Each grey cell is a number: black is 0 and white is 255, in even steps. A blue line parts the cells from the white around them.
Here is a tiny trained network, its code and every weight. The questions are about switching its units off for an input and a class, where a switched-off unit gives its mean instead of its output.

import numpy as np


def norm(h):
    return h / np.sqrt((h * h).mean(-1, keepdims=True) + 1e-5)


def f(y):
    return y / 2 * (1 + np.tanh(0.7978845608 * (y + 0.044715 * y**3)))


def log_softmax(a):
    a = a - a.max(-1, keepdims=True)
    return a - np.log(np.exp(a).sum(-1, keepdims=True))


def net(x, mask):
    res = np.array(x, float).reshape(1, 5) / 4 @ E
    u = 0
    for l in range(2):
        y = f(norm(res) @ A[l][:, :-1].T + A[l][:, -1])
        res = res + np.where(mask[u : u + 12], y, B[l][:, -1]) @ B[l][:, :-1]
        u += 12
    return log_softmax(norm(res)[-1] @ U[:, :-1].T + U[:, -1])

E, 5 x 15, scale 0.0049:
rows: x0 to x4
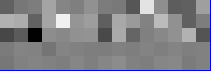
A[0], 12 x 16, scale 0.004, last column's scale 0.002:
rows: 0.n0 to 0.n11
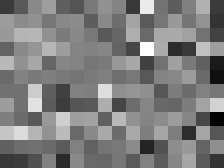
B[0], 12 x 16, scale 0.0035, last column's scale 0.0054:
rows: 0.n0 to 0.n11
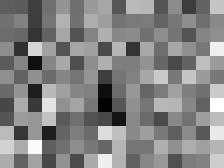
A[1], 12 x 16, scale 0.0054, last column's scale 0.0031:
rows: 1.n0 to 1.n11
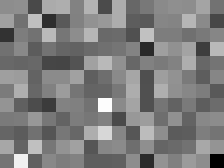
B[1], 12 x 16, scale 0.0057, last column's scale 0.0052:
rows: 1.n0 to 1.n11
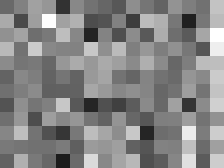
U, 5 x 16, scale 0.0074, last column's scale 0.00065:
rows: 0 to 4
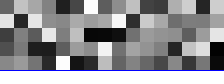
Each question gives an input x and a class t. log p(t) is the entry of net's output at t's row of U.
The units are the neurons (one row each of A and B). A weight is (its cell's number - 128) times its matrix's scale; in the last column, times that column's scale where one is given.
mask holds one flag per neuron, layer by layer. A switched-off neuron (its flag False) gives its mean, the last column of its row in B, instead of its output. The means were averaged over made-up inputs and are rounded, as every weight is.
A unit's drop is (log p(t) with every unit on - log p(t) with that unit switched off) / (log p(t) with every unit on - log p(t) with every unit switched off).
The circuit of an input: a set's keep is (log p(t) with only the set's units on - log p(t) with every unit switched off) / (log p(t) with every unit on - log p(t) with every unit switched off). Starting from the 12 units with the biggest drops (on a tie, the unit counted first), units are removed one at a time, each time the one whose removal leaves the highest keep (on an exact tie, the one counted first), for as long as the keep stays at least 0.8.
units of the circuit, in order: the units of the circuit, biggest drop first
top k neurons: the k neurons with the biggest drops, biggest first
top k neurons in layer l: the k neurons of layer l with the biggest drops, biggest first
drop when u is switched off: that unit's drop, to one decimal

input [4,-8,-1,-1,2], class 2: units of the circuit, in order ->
[0.n7]
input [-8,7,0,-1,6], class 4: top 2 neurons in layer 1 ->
[1.n7, 1.n9]
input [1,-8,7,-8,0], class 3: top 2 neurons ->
[1.n9, 0.n0]
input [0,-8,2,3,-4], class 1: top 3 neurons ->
[0.n10, 0.n11, 0.n4]
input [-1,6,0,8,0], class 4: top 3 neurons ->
[0.n7, 0.n9, 0.n6]
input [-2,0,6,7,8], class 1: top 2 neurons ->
[0.n7, 0.n11]
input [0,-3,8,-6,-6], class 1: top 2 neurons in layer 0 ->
[0.n10, 0.n4]
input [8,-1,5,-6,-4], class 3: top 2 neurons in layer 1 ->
[1.n9, 1.n2]
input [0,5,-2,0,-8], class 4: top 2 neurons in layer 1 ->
[1.n7, 1.n3]
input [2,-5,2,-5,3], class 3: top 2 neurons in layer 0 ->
[0.n11, 0.n0]
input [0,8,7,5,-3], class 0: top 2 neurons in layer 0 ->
[0.n3, 0.n0]
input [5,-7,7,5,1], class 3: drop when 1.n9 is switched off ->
0.1
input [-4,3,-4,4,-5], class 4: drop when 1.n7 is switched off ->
0.3
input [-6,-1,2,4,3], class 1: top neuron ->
[0.n7]
